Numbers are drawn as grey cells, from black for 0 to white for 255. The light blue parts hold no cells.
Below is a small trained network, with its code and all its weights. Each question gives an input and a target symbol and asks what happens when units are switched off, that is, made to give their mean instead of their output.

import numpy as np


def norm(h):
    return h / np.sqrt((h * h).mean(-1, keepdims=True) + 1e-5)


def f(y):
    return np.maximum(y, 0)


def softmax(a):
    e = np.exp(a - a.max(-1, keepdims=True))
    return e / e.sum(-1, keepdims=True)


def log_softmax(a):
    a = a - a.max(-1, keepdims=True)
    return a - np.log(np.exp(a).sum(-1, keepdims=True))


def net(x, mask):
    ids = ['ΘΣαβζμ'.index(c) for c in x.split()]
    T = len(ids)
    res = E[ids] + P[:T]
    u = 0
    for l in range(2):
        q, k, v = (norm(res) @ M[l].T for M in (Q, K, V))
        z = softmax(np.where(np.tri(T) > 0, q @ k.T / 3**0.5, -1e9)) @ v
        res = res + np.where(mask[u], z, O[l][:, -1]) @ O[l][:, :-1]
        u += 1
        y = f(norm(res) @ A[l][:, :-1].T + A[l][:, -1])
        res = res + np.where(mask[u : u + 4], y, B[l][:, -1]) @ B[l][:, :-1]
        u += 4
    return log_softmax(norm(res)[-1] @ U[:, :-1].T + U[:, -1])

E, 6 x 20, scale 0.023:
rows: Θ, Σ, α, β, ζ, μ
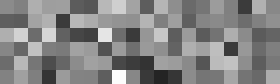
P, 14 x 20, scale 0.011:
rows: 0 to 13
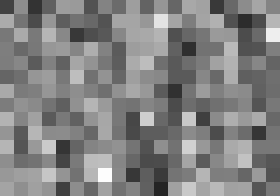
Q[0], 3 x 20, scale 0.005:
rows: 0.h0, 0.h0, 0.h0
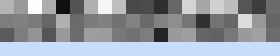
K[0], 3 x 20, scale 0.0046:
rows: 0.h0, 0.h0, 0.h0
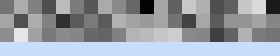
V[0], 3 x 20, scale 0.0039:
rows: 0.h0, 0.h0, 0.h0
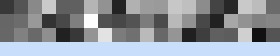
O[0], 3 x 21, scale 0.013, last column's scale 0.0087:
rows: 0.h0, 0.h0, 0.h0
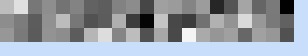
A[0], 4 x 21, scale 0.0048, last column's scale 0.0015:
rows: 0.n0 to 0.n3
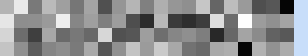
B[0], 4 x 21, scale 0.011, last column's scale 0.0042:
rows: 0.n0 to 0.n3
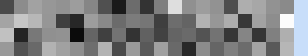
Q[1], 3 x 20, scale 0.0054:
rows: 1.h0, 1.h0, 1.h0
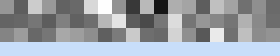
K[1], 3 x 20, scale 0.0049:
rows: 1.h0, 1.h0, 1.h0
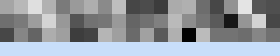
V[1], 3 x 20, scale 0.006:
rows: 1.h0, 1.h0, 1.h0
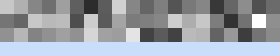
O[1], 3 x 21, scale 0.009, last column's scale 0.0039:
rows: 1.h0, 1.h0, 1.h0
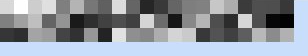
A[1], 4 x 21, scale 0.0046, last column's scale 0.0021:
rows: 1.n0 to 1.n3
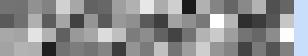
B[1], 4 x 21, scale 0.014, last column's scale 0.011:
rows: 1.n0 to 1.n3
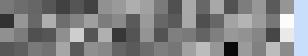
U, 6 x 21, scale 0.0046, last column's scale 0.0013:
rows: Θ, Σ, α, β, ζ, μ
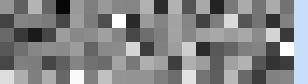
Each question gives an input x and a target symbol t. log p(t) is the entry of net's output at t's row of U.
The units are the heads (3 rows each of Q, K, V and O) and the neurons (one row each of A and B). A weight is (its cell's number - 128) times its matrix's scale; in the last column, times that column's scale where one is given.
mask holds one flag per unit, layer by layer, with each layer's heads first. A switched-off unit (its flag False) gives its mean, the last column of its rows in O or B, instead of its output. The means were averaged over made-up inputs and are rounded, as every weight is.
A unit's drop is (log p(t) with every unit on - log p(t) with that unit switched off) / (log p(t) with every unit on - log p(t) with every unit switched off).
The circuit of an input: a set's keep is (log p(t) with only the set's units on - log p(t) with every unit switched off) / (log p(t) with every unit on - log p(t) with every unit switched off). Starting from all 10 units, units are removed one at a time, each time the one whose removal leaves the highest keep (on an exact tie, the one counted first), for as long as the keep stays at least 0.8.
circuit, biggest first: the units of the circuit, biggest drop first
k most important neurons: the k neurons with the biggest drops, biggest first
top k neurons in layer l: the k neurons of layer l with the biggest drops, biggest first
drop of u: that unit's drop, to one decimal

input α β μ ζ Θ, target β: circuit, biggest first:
0.h0, 0.n3, 1.h0
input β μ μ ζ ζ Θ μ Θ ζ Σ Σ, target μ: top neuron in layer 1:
1.n1
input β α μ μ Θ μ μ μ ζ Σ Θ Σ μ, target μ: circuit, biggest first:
0.h0, 1.h0, 0.n1
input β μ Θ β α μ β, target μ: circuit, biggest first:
1.h0, 0.h0, 0.n1
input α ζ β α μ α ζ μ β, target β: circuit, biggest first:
0.h0, 1.h0
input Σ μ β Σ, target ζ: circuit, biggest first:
0.n0, 1.h0, 0.h0
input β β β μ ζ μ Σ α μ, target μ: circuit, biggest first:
1.h0, 0.h0
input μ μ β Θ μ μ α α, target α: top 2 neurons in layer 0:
0.n1, 0.n2
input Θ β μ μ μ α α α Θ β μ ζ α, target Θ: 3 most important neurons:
0.n2, 1.n1, 1.n2
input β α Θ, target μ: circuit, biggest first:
0.h0, 1.h0
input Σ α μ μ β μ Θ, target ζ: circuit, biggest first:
0.h0, 0.n0, 1.h0
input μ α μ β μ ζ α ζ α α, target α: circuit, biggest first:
1.h0, 0.h0
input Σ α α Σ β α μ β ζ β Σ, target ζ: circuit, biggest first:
1.h0, 0.h0, 0.n0
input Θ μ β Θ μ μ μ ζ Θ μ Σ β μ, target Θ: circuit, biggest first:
0.h0
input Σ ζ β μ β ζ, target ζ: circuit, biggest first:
0.h0, 0.n0, 1.h0
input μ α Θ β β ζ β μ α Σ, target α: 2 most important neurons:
0.n1, 1.n1
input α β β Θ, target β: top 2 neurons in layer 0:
0.n3, 0.n1
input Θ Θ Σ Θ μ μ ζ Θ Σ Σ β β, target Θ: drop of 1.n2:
0.1
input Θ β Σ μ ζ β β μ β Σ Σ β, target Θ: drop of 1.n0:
0.0
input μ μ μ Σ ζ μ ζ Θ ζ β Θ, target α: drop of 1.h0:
0.8
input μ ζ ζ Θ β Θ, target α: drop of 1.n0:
-0.2
